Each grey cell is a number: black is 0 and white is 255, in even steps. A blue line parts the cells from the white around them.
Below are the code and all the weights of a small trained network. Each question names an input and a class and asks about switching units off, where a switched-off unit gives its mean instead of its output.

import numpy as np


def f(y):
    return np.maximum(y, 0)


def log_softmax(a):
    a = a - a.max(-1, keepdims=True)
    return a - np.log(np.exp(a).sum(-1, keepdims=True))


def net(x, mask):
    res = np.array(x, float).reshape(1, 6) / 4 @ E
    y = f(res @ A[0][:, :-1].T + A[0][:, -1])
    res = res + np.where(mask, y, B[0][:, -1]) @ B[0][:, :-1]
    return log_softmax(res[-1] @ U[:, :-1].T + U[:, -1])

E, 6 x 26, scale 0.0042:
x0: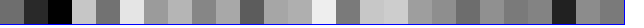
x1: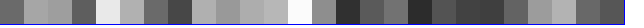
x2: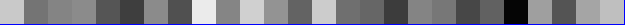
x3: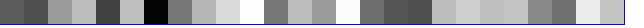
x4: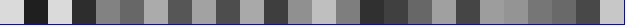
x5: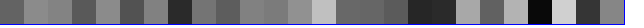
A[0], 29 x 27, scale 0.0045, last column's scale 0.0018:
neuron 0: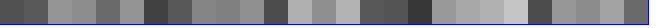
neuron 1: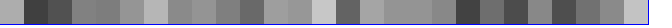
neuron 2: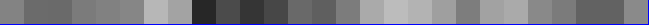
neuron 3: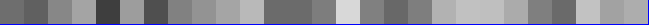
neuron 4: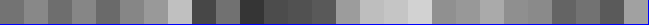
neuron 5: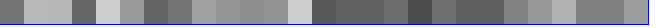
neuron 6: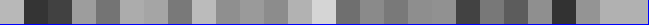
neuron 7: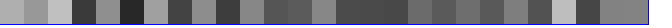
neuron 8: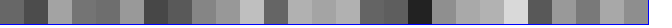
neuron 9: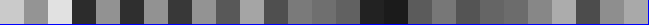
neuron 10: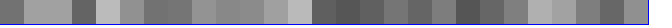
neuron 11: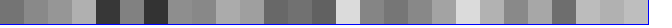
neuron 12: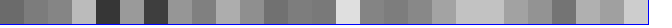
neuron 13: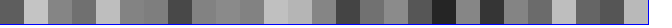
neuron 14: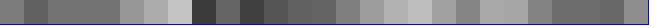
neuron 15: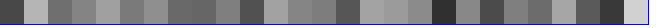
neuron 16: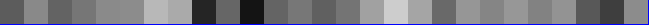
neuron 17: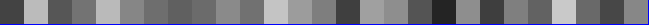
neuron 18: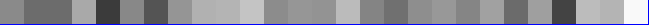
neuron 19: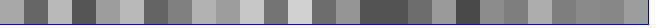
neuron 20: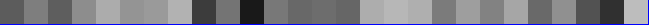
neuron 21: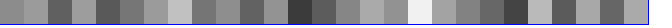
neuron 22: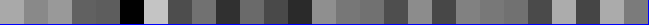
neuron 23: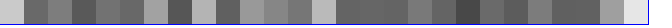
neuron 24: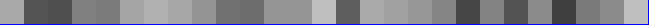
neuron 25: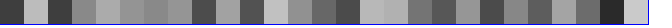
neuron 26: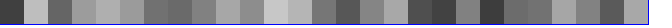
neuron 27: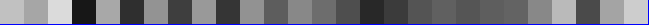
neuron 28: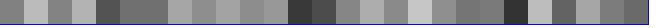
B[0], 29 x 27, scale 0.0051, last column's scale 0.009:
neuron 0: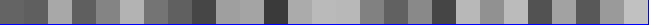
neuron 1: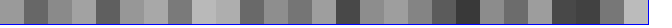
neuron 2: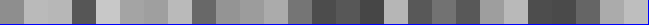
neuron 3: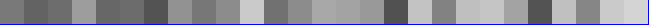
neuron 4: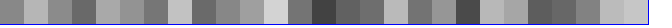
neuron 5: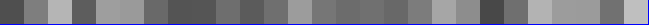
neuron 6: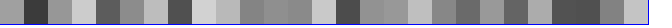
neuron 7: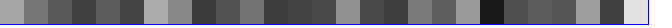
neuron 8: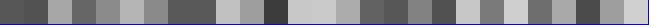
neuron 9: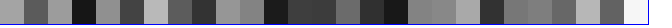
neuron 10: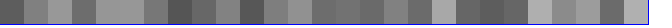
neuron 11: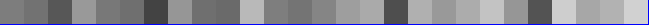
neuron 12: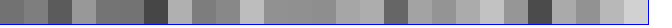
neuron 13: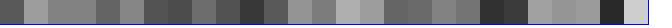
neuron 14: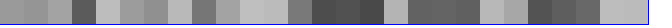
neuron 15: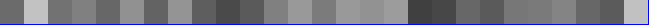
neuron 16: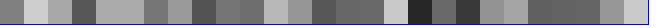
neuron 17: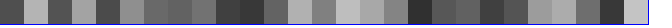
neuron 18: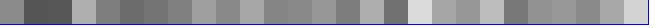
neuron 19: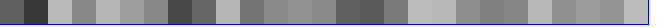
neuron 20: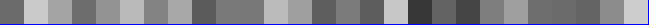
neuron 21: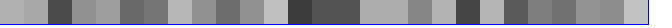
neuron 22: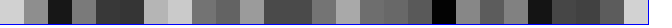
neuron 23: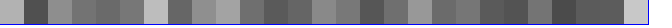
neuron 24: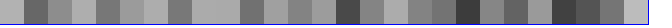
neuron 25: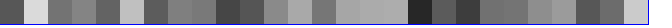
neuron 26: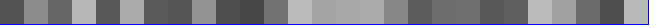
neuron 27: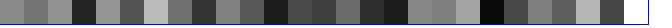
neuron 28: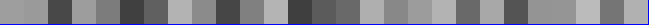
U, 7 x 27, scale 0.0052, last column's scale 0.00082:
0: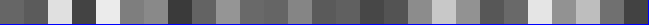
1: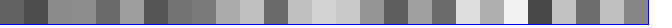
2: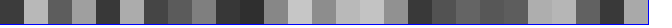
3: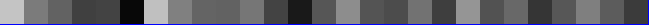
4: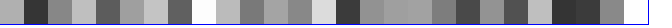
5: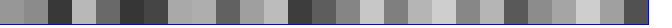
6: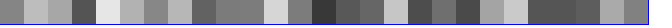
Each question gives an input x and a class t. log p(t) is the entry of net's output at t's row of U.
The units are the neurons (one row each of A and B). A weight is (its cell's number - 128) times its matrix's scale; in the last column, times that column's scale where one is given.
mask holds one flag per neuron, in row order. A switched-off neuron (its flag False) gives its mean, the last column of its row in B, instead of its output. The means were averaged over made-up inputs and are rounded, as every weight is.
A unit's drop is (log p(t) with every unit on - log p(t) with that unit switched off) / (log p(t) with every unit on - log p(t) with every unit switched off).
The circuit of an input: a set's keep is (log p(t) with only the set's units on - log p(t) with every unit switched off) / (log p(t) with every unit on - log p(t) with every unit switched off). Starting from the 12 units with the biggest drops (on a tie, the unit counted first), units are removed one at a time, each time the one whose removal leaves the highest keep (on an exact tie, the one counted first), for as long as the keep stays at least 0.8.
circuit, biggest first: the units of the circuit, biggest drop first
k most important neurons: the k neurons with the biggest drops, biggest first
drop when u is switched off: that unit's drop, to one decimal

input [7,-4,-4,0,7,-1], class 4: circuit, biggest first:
neuron 6; neuron 27
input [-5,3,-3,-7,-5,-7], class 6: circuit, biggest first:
neuron 16
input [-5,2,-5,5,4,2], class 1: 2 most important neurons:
neuron 8; neuron 0
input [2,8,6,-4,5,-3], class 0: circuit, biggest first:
neuron 19; neuron 5
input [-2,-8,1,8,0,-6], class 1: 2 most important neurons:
neuron 3; neuron 0
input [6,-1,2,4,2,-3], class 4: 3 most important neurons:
neuron 6; neuron 24; neuron 1
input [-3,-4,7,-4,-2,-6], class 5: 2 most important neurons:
neuron 28; neuron 21
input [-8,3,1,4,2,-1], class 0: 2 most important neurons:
neuron 19; neuron 5
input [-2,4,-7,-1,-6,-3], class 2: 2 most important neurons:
neuron 17; neuron 26
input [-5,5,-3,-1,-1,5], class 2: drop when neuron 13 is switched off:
0.5
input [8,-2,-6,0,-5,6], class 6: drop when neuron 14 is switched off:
0.2
